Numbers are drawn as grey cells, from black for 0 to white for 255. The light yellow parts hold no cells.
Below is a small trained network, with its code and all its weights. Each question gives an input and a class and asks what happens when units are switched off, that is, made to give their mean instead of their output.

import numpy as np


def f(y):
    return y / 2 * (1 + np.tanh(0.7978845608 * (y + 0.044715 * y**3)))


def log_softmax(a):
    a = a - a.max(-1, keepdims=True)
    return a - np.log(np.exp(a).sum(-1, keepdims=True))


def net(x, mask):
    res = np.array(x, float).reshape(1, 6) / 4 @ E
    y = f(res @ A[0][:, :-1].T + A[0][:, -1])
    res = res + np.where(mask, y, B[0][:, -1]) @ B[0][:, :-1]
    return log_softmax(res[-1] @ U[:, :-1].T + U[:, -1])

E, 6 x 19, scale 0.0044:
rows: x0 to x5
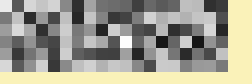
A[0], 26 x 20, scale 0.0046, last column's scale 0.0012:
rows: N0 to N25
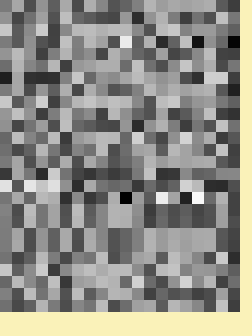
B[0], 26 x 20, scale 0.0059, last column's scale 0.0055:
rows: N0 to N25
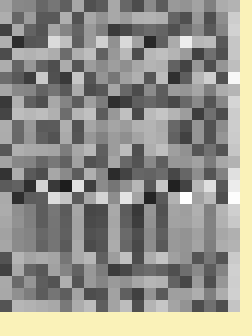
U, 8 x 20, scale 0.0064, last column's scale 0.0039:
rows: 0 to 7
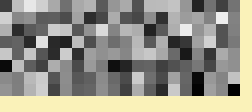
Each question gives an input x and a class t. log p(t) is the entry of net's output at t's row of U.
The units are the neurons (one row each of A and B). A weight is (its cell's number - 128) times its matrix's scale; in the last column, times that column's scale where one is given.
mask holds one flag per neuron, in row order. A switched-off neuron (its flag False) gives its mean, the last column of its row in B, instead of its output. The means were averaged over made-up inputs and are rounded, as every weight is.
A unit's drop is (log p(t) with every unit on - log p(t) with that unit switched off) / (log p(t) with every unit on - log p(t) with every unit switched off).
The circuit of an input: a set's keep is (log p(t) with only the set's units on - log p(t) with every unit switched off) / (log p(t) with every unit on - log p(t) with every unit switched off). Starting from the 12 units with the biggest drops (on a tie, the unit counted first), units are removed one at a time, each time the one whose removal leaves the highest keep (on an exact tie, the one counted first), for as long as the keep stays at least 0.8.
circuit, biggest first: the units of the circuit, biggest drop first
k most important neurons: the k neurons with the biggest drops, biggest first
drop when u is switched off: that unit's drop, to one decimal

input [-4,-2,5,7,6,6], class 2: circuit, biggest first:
N3
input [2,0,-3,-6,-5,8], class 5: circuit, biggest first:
N8, N2
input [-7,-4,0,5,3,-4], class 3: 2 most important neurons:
N6, N16
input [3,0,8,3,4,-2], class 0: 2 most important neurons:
N9, N4
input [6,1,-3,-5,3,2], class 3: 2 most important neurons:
N15, N3
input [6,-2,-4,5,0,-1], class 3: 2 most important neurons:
N15, N16
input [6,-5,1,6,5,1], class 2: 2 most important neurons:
N3, N6
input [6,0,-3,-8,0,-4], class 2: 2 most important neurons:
N16, N6
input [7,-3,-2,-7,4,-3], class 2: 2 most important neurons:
N16, N6
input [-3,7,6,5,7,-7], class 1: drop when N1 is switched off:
-0.1
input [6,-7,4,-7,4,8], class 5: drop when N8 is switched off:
0.6
